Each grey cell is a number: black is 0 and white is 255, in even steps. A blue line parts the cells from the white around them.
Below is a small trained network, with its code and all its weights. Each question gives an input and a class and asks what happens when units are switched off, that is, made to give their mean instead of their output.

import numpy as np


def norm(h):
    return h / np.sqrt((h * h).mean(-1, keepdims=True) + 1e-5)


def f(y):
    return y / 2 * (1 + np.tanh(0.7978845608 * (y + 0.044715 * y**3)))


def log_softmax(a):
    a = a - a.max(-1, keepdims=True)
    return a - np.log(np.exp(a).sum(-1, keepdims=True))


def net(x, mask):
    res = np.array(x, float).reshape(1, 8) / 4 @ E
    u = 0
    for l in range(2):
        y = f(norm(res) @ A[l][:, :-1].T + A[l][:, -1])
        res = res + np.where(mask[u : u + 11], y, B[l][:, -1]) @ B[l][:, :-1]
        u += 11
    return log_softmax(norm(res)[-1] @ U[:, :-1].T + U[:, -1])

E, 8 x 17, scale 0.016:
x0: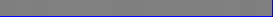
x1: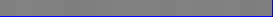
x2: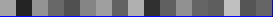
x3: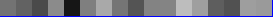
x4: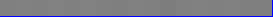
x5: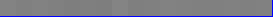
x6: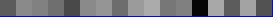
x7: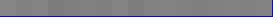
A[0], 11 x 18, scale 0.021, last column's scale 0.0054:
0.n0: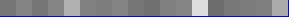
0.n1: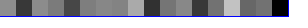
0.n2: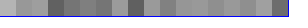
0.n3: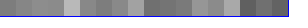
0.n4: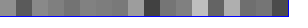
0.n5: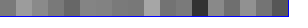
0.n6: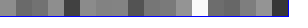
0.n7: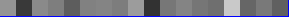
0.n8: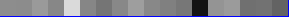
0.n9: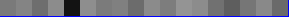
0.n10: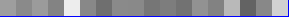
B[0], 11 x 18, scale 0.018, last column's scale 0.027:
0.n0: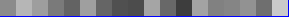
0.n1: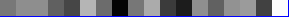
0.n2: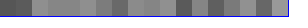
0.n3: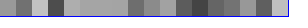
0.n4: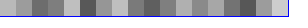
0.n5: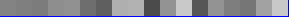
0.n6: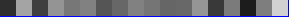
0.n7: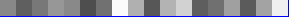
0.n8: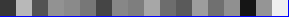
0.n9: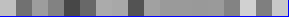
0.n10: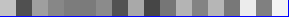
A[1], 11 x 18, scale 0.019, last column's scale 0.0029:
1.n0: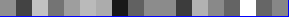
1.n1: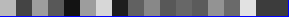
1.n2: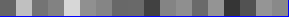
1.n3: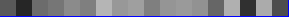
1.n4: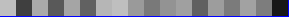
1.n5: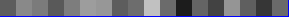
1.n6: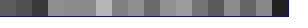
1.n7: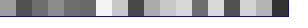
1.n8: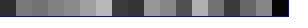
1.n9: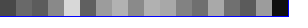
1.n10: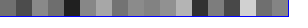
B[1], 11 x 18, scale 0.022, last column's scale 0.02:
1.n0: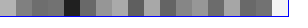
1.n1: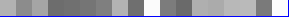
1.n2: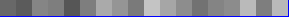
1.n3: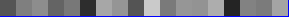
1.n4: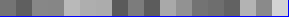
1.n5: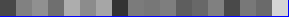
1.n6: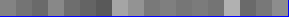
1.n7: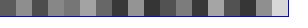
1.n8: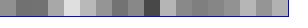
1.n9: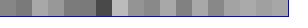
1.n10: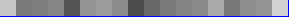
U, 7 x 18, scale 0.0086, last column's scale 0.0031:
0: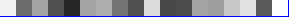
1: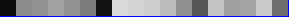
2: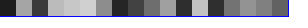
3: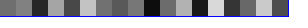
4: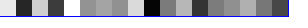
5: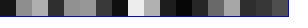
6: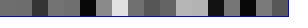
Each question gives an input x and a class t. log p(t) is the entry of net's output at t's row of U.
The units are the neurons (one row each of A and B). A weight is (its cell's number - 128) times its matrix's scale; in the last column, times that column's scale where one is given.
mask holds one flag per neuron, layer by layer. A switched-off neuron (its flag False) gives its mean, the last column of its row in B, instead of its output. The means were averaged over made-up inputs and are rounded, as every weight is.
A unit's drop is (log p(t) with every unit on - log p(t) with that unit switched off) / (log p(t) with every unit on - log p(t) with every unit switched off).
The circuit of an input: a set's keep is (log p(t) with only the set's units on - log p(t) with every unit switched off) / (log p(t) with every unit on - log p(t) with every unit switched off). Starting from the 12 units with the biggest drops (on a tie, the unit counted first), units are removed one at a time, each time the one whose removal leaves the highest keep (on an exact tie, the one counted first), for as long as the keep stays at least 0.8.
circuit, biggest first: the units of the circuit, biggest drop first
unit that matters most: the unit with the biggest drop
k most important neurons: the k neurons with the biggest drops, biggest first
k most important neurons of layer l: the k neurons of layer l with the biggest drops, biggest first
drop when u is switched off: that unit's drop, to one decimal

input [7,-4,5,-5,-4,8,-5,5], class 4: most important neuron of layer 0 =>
0.n7
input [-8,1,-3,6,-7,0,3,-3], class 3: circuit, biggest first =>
0.n1, 1.n7
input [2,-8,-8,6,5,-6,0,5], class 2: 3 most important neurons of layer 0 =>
0.n10, 0.n6, 0.n7
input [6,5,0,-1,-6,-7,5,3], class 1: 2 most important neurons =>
0.n5, 0.n1
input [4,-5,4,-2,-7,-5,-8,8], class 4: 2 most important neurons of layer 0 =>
0.n7, 0.n4
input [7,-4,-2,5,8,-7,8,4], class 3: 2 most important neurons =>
0.n1, 1.n7
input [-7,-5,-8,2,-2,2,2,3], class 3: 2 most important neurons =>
0.n1, 0.n8
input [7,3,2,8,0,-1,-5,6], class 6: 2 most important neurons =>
0.n6, 0.n1
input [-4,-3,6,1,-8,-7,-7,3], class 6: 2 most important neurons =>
0.n6, 0.n7
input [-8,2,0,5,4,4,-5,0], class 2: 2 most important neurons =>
0.n6, 0.n0
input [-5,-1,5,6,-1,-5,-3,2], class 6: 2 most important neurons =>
0.n7, 0.n6
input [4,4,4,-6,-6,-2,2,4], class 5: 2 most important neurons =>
0.n8, 0.n1
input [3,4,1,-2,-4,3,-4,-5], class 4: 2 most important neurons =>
0.n1, 0.n4
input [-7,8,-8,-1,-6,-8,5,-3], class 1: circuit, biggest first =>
0.n1
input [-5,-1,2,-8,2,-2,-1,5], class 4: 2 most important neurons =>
0.n10, 0.n8
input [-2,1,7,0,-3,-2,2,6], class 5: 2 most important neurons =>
0.n1, 0.n10
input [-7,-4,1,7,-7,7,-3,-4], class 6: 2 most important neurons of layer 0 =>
0.n6, 0.n1
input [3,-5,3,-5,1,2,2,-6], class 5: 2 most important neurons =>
0.n8, 0.n1
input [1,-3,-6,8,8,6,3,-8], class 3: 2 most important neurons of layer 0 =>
0.n1, 0.n9
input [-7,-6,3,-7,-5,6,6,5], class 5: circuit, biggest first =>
0.n8
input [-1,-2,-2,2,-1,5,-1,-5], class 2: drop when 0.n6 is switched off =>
0.8
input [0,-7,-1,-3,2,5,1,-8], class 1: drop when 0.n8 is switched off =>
1.0
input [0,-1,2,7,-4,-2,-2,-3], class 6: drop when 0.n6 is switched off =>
1.0
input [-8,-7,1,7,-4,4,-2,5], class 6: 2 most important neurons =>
0.n6, 0.n1
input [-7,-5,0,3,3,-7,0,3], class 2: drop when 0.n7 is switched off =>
0.7
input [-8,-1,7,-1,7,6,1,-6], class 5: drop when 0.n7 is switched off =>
0.2
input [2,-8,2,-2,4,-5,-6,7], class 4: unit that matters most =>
0.n4
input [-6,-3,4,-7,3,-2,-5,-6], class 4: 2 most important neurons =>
0.n7, 0.n4
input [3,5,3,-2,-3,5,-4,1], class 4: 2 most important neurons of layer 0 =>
0.n7, 0.n4
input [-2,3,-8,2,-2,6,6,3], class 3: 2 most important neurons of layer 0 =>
0.n1, 0.n8
